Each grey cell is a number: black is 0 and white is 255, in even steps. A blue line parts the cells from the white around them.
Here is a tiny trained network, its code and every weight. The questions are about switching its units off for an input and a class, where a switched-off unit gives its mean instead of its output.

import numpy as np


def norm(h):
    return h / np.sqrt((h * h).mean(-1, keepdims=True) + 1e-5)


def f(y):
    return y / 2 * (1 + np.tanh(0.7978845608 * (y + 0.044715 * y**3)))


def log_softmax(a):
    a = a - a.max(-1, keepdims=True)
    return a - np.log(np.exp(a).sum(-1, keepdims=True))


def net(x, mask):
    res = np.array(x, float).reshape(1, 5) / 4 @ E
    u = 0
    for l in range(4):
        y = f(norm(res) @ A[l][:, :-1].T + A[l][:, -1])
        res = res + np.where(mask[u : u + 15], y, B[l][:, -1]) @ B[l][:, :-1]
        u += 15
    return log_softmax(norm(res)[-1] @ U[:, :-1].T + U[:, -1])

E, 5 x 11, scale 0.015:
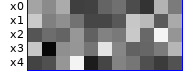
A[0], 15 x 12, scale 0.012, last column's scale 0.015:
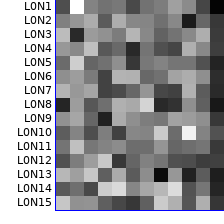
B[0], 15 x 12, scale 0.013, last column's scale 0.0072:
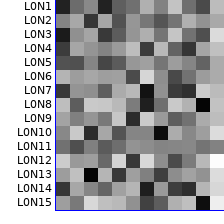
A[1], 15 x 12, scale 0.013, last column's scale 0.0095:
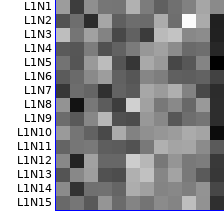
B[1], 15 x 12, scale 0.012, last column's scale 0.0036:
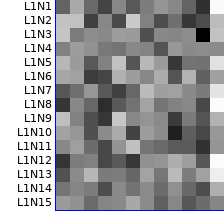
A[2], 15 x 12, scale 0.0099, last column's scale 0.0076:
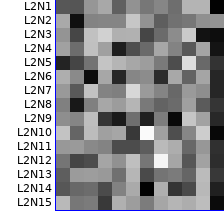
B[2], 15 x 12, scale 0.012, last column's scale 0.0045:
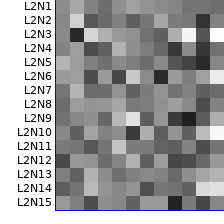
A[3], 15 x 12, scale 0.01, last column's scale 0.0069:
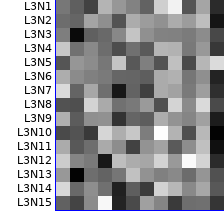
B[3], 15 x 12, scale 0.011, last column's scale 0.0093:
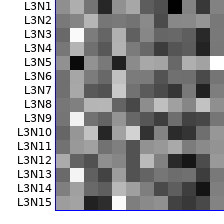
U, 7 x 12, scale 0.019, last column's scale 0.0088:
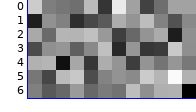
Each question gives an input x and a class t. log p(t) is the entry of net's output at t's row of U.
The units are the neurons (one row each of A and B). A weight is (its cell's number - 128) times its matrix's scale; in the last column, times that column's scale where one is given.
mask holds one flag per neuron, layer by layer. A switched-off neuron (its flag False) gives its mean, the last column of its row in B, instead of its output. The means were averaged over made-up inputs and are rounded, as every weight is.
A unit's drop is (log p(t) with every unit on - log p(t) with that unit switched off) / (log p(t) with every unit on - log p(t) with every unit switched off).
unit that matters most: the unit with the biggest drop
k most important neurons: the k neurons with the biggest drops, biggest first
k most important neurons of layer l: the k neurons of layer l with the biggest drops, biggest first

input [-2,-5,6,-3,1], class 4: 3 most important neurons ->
(L0N10; L0N15; L1N2)
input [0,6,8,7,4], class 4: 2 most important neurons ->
(L0N10; L1N2)
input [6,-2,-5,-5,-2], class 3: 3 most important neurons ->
(L0N7; L0N4; L0N3)
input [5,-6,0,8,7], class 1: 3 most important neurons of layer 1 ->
(L1N12; L1N8; L1N1)
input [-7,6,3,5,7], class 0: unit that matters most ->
L1N5
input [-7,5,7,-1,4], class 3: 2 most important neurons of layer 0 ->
(L0N14; L0N13)
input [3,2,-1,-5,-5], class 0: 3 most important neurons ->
(L0N9; L0N6; L0N3)
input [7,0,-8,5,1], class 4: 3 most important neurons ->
(L0N13; L2N6; L0N14)
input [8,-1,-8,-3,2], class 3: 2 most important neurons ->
(L0N7; L0N4)
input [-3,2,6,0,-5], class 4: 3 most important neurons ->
(L0N10; L0N12; L1N2)
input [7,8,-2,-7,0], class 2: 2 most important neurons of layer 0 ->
(L0N15; L0N3)
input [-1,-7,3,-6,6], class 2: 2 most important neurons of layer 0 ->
(L0N8; L0N9)
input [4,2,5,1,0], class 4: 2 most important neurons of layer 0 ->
(L0N10; L0N14)
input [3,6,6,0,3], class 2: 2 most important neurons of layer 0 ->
(L0N15; L0N13)
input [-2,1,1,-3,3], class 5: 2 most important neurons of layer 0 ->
(L0N12; L0N1)
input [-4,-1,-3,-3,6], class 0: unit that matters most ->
L0N12
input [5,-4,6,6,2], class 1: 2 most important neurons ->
(L0N3; L0N13)
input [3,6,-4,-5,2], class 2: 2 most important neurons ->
(L0N15; L0N3)
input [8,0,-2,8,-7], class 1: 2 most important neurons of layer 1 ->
(L1N12; L1N1)
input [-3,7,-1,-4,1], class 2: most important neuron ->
(L0N15)
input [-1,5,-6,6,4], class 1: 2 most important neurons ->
(L0N3; L0N10)
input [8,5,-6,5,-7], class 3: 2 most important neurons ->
(L0N7; L0N12)
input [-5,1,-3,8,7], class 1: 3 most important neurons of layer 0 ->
(L0N3; L0N9; L0N6)
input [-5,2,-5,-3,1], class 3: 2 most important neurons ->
(L0N14; L0N10)
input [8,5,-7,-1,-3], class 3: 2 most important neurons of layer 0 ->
(L0N7; L0N4)
